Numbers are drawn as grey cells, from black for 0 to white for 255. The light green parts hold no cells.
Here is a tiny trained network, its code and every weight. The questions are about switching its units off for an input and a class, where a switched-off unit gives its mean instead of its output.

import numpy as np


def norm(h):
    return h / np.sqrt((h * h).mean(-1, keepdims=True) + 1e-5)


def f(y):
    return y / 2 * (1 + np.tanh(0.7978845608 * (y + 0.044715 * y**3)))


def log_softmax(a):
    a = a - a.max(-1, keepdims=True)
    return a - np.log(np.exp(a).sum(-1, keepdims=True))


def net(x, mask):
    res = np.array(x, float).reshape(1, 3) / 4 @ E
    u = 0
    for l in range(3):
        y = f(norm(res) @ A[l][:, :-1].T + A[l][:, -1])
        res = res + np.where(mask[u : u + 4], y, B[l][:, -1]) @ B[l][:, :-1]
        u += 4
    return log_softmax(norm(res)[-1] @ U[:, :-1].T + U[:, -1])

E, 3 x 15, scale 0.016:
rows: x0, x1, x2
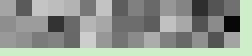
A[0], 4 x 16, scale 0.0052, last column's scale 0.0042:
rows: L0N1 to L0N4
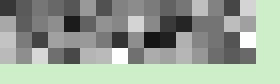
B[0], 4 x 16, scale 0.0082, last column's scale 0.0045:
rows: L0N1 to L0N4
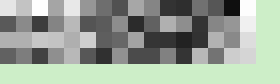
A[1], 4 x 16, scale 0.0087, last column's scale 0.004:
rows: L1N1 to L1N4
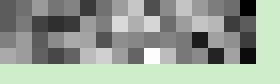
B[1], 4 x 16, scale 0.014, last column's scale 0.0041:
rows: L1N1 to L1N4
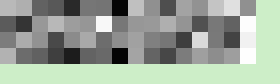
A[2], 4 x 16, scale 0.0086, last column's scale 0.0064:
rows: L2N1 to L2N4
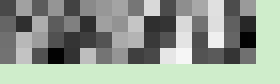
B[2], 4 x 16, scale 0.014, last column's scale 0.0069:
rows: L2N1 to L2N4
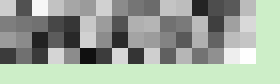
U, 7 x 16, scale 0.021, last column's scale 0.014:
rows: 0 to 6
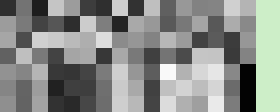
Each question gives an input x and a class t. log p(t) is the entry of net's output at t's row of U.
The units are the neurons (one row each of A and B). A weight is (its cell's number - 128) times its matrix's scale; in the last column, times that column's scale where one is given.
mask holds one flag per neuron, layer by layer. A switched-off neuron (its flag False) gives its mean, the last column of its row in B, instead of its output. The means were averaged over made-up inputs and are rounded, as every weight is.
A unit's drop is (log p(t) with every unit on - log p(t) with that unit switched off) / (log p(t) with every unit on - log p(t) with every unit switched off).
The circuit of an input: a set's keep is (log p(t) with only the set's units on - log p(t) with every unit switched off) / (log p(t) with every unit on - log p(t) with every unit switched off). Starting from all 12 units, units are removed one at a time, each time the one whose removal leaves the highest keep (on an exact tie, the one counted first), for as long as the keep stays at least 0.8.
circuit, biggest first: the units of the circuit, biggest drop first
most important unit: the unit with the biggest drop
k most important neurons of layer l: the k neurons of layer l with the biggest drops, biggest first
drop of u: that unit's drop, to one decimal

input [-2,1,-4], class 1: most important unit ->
L0N2
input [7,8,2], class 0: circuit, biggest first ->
[L2N4; L0N1]
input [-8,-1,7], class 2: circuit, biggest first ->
[L1N2; L2N1]
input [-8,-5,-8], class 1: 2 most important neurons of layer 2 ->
[L2N2; L2N3]
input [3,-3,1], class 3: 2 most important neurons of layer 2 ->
[L2N4; L2N1]
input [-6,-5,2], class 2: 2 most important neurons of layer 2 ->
[L2N1; L2N4]
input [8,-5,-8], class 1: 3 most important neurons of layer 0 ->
[L0N1; L0N4; L0N2]
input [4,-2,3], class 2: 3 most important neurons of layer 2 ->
[L2N4; L2N3; L2N2]
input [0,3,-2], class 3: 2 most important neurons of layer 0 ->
[L0N3; L0N4]
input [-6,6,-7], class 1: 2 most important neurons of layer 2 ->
[L2N2; L2N3]
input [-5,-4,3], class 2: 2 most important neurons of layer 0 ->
[L0N4; L0N3]
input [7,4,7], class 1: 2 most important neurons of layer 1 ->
[L1N4; L1N2]
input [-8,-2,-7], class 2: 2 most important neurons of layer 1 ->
[L1N2; L1N4]
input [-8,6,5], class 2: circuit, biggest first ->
[L1N2]
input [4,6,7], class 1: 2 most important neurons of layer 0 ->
[L0N2; L0N4]
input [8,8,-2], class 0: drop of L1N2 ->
0.2
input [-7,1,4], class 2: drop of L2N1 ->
0.0
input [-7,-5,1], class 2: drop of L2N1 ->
0.5
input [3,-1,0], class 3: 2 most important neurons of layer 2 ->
[L2N1; L2N4]
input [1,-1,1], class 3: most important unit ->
L1N3
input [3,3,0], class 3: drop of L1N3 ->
0.2
